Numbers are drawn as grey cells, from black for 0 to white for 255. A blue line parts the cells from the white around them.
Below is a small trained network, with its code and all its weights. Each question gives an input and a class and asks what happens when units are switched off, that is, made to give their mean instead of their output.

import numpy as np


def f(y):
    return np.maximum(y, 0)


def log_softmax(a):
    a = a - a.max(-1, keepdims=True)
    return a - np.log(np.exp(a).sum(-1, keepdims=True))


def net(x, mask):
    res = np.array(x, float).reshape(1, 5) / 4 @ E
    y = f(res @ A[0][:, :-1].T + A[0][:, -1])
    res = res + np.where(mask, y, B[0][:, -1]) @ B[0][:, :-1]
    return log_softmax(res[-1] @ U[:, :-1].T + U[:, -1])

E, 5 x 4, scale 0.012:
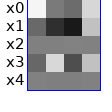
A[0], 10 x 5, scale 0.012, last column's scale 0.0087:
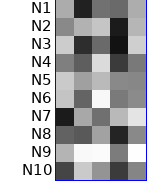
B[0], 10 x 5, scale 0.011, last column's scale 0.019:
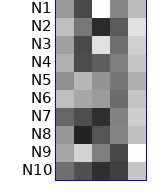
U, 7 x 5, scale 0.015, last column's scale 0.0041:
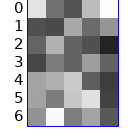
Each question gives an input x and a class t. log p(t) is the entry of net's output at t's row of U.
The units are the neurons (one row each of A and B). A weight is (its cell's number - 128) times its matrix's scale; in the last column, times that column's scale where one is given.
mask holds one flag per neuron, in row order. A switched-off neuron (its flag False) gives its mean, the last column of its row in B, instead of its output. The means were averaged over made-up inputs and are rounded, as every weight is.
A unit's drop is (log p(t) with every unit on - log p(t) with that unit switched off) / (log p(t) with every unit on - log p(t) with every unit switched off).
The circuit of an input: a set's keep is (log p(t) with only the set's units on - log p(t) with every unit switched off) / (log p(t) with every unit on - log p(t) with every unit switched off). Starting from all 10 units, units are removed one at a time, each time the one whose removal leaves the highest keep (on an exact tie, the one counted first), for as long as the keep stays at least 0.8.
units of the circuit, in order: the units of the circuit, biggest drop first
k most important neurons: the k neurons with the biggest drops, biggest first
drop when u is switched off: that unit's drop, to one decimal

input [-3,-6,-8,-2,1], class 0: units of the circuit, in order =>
[N2]
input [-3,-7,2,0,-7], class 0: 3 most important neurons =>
[N2; N4; N8]
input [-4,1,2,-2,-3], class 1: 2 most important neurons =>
[N9; N6]
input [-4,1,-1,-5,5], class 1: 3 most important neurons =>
[N3; N9; N1]
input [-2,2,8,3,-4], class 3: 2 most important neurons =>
[N9; N2]
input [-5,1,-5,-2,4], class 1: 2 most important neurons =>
[N9; N6]
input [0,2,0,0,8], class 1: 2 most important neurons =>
[N2; N9]
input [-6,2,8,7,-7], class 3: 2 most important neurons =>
[N9; N7]
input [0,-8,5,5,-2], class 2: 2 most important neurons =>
[N10; N2]
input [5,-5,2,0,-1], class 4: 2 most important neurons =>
[N7; N6]
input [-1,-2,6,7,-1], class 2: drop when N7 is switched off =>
0.1
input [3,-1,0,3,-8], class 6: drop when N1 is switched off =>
0.0
